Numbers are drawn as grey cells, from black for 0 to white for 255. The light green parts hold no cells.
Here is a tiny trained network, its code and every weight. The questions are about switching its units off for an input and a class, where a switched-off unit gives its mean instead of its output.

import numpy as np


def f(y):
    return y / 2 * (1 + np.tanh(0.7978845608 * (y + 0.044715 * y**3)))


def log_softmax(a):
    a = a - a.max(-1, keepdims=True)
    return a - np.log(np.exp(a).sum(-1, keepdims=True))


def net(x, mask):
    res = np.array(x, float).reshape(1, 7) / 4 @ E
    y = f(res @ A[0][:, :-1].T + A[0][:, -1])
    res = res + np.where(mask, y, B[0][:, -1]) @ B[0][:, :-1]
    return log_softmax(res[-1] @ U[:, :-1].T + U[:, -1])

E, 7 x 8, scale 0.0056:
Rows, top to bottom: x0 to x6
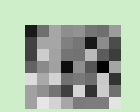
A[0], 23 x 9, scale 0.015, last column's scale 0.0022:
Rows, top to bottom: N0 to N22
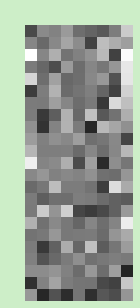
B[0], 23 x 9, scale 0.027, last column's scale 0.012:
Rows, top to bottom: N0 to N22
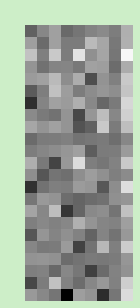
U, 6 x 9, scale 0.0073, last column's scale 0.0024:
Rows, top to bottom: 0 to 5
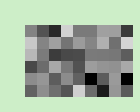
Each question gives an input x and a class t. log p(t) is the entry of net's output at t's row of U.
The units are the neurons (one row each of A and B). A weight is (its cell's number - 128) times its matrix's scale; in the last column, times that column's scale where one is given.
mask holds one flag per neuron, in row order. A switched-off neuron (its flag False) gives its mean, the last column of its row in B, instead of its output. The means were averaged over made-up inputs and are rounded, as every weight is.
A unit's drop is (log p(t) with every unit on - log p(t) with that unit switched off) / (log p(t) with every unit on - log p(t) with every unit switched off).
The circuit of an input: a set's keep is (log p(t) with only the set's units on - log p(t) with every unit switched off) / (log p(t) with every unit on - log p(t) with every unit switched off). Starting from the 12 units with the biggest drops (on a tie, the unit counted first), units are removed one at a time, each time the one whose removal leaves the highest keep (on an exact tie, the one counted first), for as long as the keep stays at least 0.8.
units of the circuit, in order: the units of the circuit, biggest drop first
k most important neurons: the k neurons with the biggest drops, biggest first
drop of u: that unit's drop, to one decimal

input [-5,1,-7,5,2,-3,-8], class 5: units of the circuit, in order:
(N22)
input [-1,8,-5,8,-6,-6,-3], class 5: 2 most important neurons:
(N22 N13)
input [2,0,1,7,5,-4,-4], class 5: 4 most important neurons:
(N22 N7 N18 N8)
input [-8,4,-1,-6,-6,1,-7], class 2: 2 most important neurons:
(N2 N22)
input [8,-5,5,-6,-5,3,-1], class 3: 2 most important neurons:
(N11 N2)
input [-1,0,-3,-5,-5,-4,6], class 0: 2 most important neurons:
(N2 N11)
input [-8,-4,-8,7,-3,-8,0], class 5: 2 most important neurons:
(N22 N6)
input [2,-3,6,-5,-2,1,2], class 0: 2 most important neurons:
(N2 N22)
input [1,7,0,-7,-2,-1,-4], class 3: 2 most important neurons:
(N2 N11)
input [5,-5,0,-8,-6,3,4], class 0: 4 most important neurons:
(N2 N15 N22 N21)
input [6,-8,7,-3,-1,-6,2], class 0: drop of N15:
0.1
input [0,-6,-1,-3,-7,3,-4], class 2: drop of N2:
0.2
